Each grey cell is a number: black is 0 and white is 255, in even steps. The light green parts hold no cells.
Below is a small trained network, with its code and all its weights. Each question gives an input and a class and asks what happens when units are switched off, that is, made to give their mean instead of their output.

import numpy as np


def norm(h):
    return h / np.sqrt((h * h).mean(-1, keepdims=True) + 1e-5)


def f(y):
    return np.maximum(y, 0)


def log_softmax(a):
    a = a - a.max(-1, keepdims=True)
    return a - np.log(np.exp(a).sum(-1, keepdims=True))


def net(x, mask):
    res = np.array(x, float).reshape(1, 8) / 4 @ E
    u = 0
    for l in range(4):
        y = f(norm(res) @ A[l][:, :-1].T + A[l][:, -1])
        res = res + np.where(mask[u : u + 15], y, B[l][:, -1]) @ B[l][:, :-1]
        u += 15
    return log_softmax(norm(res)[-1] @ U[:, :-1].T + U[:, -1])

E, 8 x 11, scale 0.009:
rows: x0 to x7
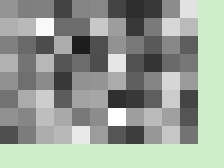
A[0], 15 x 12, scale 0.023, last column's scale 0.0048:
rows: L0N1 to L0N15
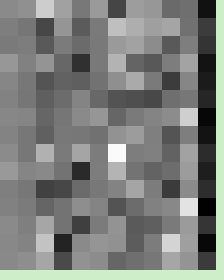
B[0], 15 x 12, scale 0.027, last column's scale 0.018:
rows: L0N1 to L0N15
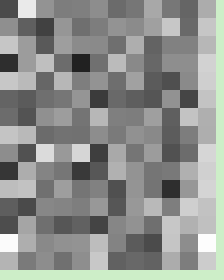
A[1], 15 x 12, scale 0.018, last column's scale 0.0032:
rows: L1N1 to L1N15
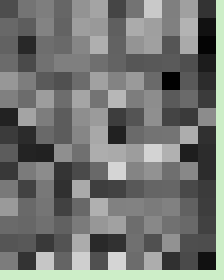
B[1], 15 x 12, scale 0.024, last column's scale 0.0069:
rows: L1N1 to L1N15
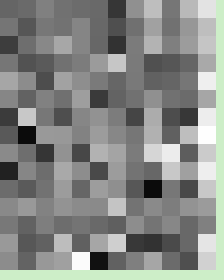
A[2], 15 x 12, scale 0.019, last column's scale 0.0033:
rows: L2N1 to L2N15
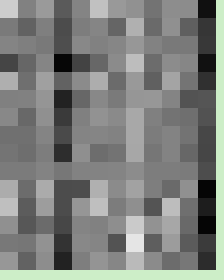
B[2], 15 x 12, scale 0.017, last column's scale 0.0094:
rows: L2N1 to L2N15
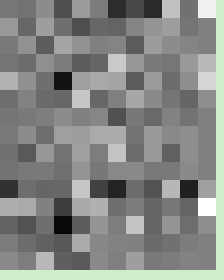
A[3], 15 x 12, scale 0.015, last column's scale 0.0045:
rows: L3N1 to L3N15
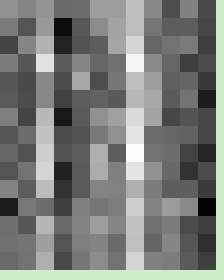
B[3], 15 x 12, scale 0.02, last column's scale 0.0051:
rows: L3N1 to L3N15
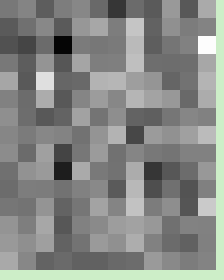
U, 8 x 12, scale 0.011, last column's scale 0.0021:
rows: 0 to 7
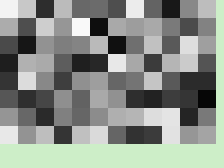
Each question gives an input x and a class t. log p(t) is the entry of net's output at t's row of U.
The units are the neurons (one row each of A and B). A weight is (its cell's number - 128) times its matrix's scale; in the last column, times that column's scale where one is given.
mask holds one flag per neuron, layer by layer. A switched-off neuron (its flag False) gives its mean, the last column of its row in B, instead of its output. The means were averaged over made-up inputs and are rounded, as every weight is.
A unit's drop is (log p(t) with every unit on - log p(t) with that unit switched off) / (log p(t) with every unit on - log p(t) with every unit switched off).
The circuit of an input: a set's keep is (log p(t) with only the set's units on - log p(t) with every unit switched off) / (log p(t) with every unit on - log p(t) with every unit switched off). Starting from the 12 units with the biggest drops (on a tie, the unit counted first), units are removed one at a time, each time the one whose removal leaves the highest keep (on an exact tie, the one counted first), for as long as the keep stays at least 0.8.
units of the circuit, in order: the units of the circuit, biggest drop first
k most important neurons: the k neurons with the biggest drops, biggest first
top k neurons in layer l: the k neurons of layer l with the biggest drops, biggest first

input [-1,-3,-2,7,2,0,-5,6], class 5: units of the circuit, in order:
L0N6; L1N14
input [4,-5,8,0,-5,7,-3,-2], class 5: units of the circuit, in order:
L0N6
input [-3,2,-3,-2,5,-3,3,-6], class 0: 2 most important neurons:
L0N3; L0N5
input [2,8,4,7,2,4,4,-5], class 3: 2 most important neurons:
L0N4; L0N10
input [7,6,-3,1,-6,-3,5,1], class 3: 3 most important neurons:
L0N4; L0N13; L0N10
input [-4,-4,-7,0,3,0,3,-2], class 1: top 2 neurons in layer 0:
L0N9; L0N14
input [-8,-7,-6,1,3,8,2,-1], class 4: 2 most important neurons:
L0N14; L0N9
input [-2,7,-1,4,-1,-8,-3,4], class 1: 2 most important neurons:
L0N9; L1N15
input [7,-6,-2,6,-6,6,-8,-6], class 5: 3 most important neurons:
L0N6; L0N14; L1N14
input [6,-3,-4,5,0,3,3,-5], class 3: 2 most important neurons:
L0N4; L0N10
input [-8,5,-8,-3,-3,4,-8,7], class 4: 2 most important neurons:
L0N1; L1N7
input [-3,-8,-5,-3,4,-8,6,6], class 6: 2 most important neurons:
L0N2; L1N9
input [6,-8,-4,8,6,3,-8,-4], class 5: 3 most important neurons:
L0N6; L0N3; L1N14
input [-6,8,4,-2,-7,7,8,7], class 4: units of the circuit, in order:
L0N1
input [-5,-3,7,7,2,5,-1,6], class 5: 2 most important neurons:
L0N14; L0N9
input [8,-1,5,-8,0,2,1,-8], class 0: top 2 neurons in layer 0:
L0N11; L0N5
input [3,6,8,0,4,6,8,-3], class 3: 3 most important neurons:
L0N4; L0N10; L0N13
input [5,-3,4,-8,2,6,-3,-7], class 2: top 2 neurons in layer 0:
L0N12; L0N7
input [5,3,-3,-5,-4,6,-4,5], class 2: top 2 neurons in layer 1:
L1N8; L1N1
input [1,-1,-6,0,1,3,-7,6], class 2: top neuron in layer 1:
L1N8
